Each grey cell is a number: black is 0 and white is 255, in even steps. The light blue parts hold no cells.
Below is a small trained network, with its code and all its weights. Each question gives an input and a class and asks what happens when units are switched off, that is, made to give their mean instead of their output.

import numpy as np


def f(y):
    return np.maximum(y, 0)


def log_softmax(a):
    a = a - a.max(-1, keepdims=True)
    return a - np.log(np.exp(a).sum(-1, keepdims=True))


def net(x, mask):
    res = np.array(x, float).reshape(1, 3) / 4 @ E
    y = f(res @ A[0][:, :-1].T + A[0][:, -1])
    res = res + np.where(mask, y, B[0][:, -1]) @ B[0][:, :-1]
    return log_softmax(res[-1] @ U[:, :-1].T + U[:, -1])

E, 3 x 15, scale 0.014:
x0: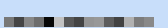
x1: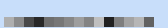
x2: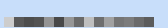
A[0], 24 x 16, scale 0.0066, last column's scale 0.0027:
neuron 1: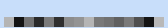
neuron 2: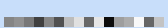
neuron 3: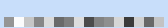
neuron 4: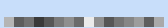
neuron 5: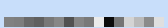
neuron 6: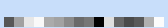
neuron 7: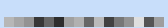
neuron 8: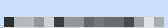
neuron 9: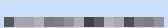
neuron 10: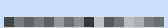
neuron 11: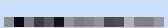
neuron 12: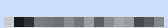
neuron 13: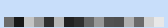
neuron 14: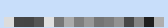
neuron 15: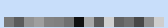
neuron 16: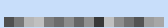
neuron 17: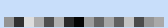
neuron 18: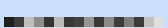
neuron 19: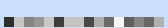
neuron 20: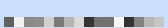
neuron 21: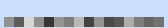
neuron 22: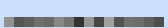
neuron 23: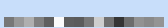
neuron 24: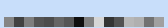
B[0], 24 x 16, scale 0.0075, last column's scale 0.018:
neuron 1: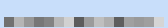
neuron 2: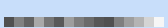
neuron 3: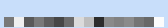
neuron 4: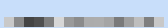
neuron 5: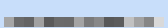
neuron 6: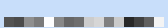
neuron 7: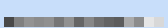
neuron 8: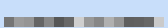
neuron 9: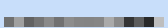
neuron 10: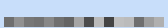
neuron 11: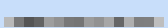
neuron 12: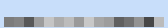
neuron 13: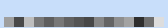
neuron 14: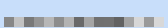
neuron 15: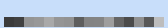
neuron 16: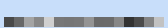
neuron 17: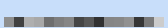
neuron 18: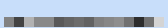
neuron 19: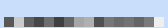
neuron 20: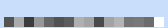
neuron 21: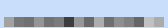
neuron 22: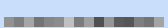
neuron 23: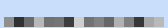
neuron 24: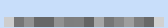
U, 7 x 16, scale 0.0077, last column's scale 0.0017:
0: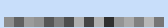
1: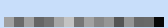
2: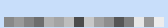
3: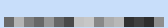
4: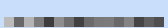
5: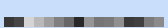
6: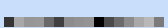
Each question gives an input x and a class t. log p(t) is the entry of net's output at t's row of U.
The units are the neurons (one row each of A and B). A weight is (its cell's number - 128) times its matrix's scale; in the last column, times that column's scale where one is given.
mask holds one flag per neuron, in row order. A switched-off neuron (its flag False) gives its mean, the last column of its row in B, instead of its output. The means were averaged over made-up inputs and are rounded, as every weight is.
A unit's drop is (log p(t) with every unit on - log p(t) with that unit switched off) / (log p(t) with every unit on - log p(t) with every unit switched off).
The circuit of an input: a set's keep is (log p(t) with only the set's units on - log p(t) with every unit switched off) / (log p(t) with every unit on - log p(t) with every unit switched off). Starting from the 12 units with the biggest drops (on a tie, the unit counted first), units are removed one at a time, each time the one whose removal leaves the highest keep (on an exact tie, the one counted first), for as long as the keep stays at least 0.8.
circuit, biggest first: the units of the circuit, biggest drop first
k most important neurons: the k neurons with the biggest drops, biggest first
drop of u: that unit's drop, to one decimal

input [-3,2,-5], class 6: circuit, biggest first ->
neuron 6
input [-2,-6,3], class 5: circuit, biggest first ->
neuron 3; neuron 15
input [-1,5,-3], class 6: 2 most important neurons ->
neuron 2; neuron 13
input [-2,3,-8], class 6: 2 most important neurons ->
neuron 6; neuron 2
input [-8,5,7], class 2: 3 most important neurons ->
neuron 1; neuron 14; neuron 12
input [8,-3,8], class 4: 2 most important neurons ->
neuron 17; neuron 13
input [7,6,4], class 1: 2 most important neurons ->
neuron 4; neuron 1
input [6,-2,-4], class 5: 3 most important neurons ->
neuron 18; neuron 17; neuron 4
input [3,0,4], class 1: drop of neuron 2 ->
0.1
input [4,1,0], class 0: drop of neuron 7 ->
-0.1
